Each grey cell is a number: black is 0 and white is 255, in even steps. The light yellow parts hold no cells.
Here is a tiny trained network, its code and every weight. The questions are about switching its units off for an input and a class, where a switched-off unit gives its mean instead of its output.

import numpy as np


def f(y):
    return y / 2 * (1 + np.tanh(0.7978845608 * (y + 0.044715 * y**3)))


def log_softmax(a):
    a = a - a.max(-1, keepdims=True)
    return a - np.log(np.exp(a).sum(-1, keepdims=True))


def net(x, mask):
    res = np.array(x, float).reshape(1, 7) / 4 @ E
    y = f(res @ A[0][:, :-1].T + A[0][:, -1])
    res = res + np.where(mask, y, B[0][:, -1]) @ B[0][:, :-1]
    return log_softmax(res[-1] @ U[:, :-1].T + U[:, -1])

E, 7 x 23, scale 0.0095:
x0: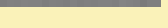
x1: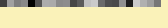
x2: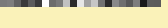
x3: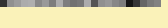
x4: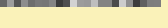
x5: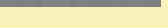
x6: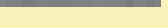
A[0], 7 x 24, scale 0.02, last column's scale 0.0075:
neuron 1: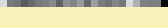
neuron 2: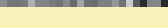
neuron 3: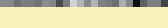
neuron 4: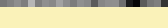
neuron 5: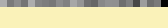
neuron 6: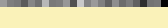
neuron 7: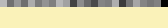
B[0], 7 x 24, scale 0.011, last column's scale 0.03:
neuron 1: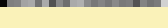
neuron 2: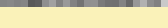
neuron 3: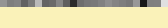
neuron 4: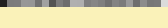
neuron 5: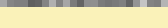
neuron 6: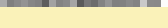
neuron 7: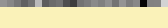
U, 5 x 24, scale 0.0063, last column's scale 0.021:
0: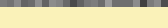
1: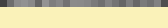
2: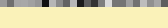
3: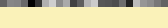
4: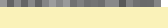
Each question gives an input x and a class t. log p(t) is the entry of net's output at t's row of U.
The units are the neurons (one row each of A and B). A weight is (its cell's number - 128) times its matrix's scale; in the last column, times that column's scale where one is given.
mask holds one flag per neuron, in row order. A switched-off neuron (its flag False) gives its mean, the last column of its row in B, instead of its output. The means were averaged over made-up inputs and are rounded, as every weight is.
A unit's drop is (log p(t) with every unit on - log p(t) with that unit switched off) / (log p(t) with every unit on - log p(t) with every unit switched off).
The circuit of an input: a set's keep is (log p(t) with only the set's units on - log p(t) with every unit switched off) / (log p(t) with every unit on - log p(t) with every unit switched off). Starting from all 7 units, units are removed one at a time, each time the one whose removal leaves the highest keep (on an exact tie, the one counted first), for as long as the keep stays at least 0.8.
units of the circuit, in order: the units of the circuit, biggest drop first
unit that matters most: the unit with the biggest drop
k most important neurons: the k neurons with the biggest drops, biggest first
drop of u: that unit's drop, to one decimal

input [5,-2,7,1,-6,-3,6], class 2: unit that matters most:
neuron 6
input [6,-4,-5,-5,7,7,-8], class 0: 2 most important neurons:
(neuron 3; neuron 6)
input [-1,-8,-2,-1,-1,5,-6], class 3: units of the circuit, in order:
(neuron 2; neuron 5)
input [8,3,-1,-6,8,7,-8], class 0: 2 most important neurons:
(neuron 3; neuron 4)
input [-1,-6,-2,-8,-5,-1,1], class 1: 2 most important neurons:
(neuron 1; neuron 3)
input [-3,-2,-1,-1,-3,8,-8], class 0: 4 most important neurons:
(neuron 6; neuron 7; neuron 4; neuron 1)
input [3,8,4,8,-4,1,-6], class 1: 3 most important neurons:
(neuron 4; neuron 2; neuron 5)
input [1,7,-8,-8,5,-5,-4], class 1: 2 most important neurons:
(neuron 6; neuron 1)
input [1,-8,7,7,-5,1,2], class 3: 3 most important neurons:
(neuron 2; neuron 5; neuron 1)
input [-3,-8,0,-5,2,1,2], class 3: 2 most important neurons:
(neuron 2; neuron 5)
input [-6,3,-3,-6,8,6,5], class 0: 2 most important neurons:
(neuron 3; neuron 4)
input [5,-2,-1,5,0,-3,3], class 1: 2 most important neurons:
(neuron 4; neuron 6)
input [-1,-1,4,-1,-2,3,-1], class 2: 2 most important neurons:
(neuron 6; neuron 3)
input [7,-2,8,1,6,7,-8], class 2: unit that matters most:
neuron 6
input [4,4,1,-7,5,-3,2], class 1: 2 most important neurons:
(neuron 1; neuron 7)
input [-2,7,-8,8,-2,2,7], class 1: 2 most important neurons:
(neuron 6; neuron 4)
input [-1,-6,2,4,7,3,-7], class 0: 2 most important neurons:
(neuron 3; neuron 1)
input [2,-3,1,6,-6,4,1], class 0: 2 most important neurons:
(neuron 7; neuron 1)
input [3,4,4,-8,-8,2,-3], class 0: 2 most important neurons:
(neuron 7; neuron 4)
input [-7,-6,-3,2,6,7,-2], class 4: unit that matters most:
neuron 7
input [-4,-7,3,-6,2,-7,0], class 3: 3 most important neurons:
(neuron 2; neuron 5; neuron 4)
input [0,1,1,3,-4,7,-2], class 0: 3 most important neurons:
(neuron 7; neuron 1; neuron 6)
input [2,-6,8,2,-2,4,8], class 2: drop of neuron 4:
0.0
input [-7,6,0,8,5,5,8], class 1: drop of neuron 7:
0.1
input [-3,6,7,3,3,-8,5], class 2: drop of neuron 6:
0.7
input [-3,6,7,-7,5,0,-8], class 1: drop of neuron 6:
-0.1
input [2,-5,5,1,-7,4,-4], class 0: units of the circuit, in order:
(neuron 7)
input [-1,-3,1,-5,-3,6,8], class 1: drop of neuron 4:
-0.1
